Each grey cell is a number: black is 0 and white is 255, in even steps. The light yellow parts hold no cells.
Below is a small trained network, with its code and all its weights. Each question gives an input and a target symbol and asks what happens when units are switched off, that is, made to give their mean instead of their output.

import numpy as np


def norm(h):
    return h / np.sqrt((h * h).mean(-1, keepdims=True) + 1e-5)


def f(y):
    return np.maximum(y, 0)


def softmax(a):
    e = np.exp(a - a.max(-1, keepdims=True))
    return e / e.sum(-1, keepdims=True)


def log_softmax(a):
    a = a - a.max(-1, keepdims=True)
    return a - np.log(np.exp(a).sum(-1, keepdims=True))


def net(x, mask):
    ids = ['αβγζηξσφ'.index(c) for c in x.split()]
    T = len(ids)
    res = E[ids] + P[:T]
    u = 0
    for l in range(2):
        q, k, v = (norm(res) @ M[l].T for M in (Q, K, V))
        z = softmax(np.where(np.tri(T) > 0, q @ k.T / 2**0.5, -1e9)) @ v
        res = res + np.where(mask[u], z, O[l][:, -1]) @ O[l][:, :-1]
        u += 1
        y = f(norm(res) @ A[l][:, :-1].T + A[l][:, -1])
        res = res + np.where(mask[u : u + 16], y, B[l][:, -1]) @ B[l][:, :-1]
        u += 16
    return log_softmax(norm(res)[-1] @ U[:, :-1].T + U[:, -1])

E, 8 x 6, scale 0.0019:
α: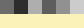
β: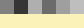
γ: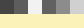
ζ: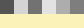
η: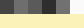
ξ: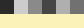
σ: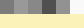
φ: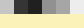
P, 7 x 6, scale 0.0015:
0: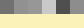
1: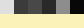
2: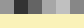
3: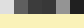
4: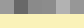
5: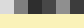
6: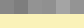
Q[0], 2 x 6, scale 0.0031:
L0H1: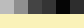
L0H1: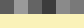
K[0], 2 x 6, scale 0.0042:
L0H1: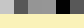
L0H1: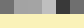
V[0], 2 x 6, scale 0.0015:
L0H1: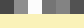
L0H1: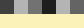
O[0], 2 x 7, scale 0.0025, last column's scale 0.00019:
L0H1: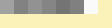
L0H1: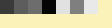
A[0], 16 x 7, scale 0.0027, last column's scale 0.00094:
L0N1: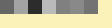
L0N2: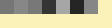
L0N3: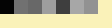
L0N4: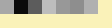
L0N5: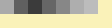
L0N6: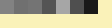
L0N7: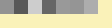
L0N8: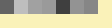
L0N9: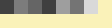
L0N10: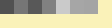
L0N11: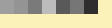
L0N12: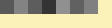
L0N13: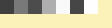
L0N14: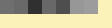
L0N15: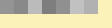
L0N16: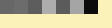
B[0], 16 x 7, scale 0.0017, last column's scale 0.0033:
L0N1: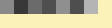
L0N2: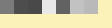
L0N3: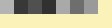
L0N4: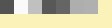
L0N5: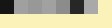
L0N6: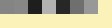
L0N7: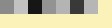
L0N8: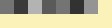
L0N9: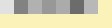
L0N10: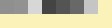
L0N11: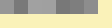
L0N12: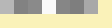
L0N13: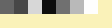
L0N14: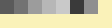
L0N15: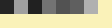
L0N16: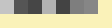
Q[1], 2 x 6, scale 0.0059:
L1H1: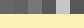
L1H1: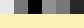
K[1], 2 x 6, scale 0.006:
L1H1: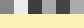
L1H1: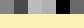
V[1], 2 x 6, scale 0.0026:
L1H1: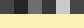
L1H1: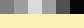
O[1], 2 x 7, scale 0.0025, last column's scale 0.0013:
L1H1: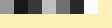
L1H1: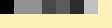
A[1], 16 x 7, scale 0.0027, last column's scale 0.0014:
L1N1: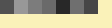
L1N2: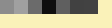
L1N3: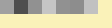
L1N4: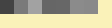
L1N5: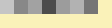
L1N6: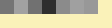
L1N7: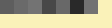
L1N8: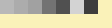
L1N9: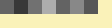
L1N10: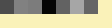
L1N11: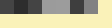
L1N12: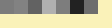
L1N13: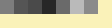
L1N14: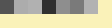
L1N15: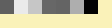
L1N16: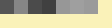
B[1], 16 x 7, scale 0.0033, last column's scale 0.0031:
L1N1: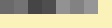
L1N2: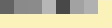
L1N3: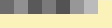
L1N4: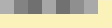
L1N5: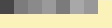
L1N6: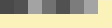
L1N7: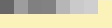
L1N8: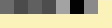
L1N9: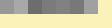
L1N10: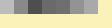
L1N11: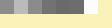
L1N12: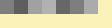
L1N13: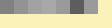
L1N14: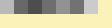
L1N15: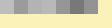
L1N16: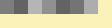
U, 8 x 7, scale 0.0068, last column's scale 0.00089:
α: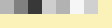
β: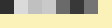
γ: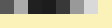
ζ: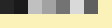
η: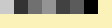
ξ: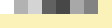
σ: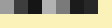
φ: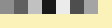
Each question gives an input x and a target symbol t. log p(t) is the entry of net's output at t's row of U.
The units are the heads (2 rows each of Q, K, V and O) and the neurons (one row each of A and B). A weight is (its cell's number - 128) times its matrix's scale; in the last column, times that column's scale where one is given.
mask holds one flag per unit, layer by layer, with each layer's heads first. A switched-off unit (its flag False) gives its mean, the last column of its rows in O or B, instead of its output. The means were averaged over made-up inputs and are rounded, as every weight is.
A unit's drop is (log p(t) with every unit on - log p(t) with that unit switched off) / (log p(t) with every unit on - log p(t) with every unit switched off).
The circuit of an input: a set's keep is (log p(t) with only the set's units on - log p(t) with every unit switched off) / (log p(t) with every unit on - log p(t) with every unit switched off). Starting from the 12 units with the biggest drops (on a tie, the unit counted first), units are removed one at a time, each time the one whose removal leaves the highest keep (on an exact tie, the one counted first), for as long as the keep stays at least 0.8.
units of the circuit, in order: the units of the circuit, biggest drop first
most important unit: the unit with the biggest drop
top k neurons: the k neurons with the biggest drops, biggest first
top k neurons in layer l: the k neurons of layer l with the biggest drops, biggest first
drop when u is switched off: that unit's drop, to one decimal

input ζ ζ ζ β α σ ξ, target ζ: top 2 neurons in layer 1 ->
L1N5; L1N11
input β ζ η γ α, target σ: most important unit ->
L0N13
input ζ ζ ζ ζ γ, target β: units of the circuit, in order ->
L1H1; L0N13; L0N7; L1N11
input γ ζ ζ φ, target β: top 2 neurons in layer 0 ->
L0N5; L0N4
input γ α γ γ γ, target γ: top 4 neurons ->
L0N13; L0N7; L0N15; L1N3
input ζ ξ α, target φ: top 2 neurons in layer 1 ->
L1N2; L1N11
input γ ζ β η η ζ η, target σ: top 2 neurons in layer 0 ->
L0N13; L0N5
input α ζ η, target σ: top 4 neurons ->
L0N13; L0N5; L0N14; L1N7
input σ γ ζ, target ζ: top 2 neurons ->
L0N13; L0N15
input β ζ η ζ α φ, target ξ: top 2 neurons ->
L0N4; L0N13
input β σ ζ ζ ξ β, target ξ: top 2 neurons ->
L0N4; L0N13
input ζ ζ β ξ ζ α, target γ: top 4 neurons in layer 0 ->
L0N13; L0N8; L0N5; L0N7
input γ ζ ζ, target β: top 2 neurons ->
L0N1; L1N14
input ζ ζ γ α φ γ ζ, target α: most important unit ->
L0N4
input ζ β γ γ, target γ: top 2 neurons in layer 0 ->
L0N7; L0N8
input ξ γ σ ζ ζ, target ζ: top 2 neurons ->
L0N7; L0N13
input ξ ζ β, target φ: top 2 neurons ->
L0N4; L0N2
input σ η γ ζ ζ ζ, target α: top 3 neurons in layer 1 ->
L1N5; L1N11; L1N14
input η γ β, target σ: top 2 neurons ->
L0N7; L1N7
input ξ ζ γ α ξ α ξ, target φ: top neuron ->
L0N9
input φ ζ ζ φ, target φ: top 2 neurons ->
L0N4; L1N8
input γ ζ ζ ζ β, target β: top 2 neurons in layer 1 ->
L1N14; L1N10
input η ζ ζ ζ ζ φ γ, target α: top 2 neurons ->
L0N4; L0N13
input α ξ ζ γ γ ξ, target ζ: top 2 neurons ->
L0N13; L1N5
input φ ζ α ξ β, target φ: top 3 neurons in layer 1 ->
L1N2; L1N12; L1N7
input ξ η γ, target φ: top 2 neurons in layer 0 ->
L0N2; L0N7
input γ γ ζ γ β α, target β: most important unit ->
L0H1
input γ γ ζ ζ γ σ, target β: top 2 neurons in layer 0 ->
L0N13; L0N3
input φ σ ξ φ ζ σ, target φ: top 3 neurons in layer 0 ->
L0N13; L0N4; L0N5
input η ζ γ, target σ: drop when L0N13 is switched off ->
0.7
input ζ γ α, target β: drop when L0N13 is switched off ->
1.0
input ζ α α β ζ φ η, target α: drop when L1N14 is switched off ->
0.2
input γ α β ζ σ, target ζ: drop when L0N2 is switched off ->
0.2
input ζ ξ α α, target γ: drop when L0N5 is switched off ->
0.1
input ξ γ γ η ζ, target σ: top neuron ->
L1N7
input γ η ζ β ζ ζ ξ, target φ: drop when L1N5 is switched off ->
0.0
